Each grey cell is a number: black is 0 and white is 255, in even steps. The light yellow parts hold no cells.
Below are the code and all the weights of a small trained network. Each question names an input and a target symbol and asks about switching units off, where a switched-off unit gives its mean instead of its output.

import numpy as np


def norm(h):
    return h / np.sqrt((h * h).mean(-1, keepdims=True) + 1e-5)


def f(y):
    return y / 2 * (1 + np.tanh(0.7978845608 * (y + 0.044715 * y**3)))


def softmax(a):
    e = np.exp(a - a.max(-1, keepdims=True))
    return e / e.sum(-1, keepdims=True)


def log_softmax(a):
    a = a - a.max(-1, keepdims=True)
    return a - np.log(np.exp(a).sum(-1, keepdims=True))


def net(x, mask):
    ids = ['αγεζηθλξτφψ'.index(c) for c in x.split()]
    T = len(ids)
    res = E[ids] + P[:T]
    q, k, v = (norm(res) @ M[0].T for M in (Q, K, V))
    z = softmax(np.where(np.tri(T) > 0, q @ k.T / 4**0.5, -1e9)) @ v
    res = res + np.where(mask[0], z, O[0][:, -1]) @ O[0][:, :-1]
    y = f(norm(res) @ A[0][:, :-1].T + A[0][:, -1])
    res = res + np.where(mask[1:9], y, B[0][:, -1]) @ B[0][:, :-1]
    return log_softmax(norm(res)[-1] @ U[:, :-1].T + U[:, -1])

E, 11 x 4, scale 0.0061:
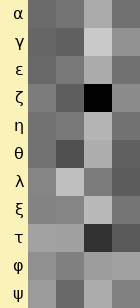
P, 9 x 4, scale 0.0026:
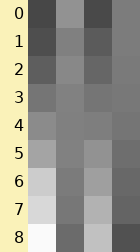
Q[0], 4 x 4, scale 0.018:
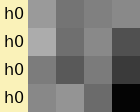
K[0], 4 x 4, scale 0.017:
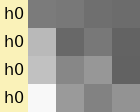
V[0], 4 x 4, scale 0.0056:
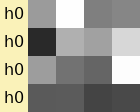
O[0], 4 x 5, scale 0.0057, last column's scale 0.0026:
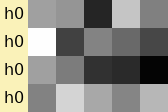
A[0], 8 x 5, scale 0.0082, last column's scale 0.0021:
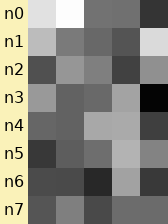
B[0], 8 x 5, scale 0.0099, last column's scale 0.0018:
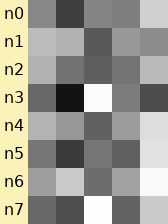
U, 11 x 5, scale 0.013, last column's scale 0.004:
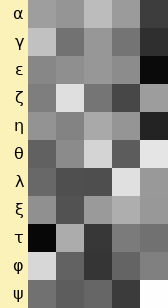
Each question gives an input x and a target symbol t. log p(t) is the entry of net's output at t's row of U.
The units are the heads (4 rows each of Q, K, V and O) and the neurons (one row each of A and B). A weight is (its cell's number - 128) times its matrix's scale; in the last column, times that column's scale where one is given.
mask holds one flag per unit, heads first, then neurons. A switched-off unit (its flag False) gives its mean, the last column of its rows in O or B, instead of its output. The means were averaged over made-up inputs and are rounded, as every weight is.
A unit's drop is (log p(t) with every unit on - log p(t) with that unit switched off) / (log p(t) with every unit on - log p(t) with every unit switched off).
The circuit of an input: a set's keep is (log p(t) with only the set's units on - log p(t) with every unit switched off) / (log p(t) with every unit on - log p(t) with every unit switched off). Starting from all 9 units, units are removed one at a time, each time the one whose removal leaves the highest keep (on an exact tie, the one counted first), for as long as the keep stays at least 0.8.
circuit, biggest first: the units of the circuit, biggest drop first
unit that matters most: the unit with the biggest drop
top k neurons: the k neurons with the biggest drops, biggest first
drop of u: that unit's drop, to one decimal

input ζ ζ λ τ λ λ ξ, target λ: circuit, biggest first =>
h0; n7
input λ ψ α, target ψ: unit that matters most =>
n6
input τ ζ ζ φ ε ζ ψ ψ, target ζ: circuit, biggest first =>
h0; n7; n0
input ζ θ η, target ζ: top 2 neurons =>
n7; n0
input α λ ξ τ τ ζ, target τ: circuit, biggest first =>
h0; n4
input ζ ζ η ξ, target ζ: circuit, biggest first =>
n7; n0
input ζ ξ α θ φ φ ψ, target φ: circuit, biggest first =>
n7; h0
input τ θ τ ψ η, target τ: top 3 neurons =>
n7; n0; n3
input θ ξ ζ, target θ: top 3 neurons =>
n7; n3; n4
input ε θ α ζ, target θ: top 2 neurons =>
n7; n5
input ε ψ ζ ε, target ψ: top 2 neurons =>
n6; n2
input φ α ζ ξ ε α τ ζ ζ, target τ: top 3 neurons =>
n6; n5; n4
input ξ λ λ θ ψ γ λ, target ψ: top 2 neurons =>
n0; n6
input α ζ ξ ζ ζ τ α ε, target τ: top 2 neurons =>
n7; n6
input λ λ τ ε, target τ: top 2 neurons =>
n7; n0
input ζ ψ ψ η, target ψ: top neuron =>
n6
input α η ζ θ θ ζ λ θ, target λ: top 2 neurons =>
n7; n4
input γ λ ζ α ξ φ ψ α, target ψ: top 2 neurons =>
n6; n1
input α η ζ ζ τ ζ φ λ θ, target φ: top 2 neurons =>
n7; n4
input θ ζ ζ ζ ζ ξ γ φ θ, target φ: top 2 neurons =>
n7; n1
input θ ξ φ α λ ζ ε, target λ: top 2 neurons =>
n7; n6
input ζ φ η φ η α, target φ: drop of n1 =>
0.1
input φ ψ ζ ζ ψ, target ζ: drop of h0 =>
0.4
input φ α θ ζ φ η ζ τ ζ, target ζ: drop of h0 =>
0.5
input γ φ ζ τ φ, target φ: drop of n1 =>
0.2
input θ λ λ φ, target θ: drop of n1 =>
0.2
